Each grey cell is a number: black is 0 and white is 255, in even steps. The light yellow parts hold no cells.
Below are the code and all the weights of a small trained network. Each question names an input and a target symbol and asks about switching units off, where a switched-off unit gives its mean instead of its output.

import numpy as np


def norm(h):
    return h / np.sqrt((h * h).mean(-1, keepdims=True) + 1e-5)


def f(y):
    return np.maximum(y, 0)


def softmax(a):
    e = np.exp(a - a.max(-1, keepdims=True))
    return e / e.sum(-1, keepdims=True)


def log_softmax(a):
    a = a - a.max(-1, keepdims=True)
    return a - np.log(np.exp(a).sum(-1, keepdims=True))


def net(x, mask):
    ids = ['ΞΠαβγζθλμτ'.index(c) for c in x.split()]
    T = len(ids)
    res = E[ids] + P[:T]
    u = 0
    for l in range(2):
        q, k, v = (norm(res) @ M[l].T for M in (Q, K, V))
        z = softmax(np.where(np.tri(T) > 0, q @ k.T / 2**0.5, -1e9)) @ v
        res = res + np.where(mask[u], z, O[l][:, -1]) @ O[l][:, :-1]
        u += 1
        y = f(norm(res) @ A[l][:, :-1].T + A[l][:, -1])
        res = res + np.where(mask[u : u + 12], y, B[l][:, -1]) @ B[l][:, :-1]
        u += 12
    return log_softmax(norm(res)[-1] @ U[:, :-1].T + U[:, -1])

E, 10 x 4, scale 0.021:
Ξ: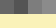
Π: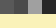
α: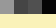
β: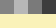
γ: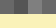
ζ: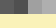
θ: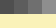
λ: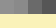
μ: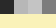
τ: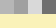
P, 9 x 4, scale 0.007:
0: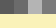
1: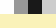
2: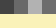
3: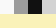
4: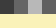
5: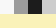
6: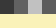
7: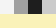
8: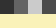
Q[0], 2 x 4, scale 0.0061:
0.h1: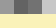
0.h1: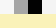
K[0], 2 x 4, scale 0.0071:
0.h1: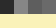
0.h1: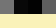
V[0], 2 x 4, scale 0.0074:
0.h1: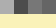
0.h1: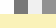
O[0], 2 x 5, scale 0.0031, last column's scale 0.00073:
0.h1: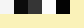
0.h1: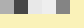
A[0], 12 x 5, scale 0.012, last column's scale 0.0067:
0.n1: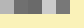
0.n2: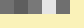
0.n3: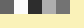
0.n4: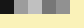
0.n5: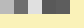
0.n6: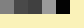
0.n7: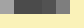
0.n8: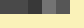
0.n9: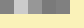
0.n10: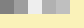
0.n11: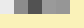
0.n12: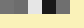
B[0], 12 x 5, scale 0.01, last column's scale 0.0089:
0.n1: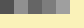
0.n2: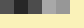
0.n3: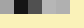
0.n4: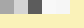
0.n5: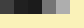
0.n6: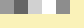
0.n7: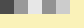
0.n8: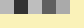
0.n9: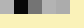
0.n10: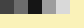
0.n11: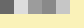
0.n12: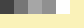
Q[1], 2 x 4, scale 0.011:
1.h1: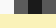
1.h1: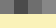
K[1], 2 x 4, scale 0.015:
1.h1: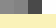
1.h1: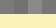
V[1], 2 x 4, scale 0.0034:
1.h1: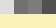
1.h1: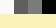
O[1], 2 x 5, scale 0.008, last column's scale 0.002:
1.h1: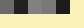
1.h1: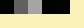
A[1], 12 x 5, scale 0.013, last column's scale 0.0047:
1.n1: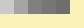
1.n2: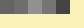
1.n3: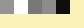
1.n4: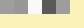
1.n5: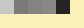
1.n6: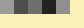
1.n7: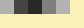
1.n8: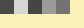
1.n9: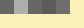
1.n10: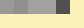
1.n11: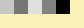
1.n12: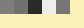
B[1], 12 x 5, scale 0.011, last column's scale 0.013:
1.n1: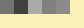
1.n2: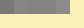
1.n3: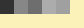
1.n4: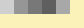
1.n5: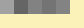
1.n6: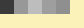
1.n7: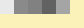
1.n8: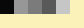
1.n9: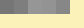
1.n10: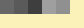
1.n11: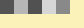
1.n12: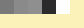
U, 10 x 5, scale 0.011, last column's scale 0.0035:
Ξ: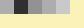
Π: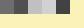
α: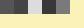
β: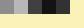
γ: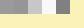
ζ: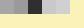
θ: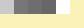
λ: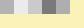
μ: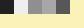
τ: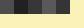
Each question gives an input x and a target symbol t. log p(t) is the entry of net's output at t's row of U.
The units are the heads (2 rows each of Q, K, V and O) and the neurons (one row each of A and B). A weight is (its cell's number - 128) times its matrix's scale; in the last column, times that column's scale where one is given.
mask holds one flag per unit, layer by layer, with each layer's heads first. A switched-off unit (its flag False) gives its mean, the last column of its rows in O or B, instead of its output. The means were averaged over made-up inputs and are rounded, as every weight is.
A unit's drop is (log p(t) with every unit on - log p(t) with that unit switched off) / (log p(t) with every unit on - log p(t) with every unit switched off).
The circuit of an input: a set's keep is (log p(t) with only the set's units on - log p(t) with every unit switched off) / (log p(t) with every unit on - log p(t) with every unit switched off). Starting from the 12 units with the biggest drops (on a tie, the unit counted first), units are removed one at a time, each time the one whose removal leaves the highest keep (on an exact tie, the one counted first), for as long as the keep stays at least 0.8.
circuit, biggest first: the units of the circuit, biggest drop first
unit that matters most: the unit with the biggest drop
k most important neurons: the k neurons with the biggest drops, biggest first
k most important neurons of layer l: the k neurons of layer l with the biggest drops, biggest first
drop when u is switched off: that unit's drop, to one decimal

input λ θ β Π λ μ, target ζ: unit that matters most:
0.n3
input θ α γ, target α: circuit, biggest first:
0.n8, 0.n10
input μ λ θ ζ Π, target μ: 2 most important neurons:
0.n4, 0.n9
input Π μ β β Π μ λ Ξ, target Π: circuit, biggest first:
0.n6, 0.n4
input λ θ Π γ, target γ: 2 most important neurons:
0.n6, 0.n8
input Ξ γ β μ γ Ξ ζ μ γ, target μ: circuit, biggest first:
0.h1, 0.n4
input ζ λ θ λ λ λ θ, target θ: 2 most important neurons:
0.n11, 0.n7
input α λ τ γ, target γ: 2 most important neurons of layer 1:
1.n12, 1.n8
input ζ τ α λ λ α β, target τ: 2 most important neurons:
0.n5, 0.n12
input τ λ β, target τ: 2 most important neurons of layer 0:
0.n5, 0.n9
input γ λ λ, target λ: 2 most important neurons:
0.n4, 1.n4
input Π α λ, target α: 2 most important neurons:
0.n4, 0.n12
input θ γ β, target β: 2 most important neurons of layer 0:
0.n7, 0.n9
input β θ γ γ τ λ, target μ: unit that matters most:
0.n11
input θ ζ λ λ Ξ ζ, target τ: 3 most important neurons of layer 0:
0.n2, 0.n4, 0.n1
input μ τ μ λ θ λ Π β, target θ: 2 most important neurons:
0.n3, 0.n4
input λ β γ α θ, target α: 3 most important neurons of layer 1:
1.n12, 1.n4, 1.n10
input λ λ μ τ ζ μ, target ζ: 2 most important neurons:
0.n3, 0.n9
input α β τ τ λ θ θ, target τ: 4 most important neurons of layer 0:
0.n2, 0.n7, 0.n11, 0.n12
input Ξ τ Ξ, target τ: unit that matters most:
0.h1
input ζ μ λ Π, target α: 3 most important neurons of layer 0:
0.n4, 0.n11, 0.n10
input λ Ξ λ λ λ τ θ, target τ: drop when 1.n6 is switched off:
0.0
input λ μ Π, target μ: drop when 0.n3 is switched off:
0.2
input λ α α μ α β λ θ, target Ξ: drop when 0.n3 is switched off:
0.2
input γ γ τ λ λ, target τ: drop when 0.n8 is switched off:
-0.1
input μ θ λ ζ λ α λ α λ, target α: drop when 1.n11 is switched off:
0.1
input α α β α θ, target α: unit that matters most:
0.n8
